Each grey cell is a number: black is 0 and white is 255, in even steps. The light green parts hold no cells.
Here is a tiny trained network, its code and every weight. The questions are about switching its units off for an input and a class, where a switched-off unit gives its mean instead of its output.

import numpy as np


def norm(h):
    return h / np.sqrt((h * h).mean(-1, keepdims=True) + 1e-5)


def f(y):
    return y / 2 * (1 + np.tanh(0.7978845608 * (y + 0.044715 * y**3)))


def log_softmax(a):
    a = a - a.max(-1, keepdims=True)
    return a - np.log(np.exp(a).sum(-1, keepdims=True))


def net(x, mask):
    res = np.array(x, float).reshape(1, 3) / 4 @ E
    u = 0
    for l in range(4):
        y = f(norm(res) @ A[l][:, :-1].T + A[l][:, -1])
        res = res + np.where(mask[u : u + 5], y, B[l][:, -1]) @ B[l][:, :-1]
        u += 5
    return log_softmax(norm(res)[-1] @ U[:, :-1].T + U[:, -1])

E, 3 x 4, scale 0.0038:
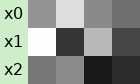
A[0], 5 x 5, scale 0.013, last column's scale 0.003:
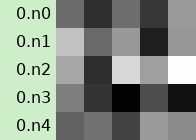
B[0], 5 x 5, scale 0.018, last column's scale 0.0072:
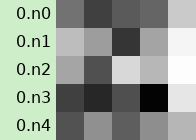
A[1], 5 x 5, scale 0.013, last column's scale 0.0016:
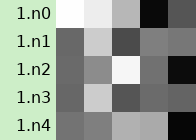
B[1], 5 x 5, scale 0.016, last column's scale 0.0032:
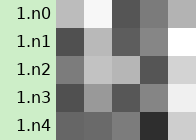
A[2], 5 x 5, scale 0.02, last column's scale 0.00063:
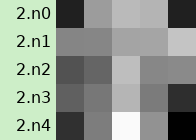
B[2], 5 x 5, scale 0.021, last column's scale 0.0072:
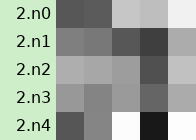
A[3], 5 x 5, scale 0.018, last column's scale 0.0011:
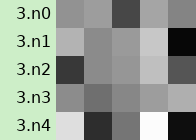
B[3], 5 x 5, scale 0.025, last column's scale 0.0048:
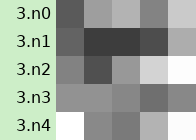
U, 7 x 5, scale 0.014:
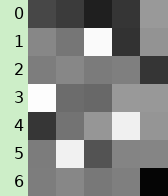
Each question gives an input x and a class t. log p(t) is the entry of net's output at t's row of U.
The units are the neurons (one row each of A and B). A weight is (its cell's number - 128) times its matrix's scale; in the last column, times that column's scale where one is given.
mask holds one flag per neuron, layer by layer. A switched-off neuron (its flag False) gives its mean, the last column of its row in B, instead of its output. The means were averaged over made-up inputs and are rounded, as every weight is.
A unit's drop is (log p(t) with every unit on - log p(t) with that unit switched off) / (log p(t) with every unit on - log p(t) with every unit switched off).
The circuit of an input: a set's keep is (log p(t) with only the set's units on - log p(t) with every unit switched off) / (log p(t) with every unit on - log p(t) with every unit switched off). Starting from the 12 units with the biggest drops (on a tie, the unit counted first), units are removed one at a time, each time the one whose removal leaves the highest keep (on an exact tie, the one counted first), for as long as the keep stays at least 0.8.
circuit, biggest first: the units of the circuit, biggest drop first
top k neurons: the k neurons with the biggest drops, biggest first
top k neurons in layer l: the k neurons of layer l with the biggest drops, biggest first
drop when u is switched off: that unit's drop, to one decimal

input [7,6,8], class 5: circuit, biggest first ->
[0.n1; 0.n2; 2.n4; 3.n0]
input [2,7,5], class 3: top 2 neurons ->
[2.n4; 0.n1]
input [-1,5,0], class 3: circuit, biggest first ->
[0.n1]
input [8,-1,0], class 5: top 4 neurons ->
[1.n0; 0.n2; 0.n4; 0.n3]
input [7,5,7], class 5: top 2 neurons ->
[0.n2; 0.n1]
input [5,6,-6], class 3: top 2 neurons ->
[0.n1; 0.n3]
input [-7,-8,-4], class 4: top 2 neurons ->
[0.n2; 0.n4]
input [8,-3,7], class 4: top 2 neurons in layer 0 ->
[0.n2; 0.n1]
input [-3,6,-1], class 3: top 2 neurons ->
[0.n1; 3.n4]
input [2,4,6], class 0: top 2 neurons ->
[0.n3; 0.n2]
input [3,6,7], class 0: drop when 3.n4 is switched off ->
0.1
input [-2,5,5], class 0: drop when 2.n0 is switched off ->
0.1
